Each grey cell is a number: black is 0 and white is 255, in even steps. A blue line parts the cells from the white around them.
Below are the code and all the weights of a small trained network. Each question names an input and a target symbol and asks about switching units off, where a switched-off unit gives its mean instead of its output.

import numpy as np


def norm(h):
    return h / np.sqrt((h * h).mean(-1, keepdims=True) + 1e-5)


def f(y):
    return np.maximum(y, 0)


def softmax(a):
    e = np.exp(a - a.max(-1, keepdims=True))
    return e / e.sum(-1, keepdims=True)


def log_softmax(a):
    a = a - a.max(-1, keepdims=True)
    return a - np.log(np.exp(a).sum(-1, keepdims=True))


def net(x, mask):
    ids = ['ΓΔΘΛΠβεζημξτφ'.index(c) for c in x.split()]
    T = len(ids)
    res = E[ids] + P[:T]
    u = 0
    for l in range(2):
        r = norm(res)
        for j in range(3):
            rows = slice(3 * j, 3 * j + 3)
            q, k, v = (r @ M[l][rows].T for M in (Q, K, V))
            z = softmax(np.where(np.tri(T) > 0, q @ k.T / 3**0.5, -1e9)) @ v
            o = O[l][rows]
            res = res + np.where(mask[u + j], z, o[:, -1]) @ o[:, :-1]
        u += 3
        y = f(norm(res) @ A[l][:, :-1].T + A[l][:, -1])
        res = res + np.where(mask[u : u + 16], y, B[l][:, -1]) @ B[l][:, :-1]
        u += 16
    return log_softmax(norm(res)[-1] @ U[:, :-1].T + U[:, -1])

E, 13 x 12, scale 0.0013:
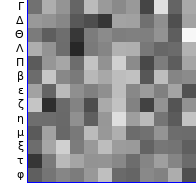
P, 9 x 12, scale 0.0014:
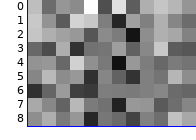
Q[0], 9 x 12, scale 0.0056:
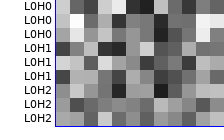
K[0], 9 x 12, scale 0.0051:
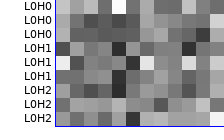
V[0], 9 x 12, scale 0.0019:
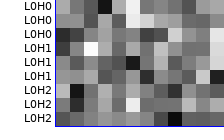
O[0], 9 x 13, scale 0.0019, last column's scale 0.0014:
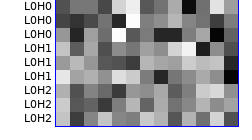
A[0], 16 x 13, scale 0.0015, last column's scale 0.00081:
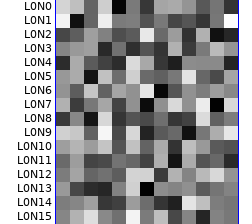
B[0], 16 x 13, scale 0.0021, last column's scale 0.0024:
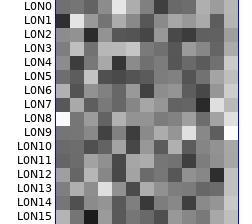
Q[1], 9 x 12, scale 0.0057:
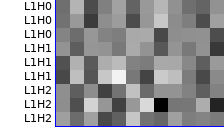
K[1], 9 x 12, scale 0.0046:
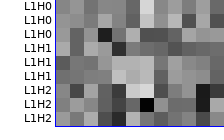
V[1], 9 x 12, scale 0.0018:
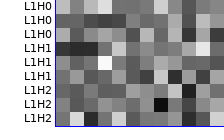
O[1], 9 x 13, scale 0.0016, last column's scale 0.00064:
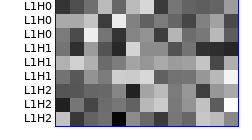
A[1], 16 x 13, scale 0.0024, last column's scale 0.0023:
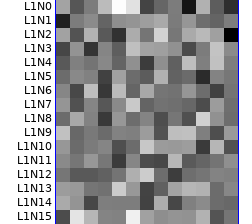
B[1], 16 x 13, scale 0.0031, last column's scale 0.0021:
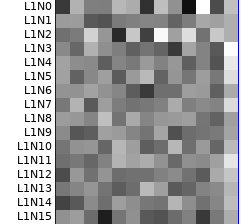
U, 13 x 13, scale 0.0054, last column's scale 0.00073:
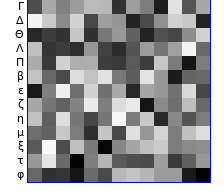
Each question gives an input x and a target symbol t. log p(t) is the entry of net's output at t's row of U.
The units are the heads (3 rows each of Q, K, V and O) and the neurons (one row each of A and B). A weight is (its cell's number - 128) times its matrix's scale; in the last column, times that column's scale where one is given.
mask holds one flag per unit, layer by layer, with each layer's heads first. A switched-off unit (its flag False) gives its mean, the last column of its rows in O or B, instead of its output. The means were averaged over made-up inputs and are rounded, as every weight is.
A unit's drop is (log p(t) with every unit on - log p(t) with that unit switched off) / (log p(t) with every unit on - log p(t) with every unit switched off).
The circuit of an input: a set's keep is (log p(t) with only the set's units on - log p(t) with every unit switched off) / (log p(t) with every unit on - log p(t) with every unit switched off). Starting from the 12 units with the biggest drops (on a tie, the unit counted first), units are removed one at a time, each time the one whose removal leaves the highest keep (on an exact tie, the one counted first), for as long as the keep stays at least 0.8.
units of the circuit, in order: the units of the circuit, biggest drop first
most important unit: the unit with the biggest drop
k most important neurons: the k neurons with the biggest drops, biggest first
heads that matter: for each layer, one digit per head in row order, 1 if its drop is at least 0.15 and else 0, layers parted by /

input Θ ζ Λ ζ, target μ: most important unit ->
L0H2
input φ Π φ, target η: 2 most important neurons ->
L0N9, L0N7
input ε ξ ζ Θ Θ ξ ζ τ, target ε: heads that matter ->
000 / 100
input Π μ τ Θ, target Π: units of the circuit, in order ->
L0H0, L1N6
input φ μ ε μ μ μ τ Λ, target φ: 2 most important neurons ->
L0N9, L1N14
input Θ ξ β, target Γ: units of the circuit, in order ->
L0H0, L1N0
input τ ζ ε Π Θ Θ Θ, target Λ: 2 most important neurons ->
L1N1, L1N6
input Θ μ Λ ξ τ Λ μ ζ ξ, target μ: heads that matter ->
001 / 000
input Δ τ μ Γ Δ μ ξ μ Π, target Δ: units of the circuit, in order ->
L0H0, L1H2
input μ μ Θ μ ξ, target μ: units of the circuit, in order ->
L0N9, L1H2, L1N2, L0N8
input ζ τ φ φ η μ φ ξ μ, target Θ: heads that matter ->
100 / 000
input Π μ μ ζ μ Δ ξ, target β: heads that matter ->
010 / 000
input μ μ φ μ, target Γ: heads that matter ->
010 / 000
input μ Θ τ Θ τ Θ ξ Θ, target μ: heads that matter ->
010 / 011
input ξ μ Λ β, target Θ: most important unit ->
L0H1
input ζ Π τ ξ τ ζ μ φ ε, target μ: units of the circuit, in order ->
L0H2, L1N2
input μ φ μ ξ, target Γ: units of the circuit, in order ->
L0H1, L1N0
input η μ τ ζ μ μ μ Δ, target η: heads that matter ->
000 / 000
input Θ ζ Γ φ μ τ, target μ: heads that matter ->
001 / 000
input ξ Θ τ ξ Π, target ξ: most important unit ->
L1H1
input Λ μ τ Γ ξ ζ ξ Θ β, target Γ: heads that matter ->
100 / 000
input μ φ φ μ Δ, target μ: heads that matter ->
010 / 011
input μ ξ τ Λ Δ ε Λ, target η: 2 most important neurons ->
L0N14, L1N5
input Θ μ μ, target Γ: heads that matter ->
100 / 000
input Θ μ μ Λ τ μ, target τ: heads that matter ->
100 / 000
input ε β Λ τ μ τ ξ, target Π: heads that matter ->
110 / 000
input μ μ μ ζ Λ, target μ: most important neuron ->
L0N9
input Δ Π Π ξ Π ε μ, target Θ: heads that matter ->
000 / 000
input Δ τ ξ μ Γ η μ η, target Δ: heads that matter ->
010 / 001
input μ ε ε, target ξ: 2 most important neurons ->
L0N7, L0N9
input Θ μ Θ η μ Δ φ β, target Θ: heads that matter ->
010 / 010
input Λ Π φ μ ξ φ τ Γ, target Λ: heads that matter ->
100 / 001
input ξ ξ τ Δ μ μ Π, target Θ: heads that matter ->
000 / 000
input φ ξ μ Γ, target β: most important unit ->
L0H1
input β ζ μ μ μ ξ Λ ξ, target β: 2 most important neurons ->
L0N9, L0N7
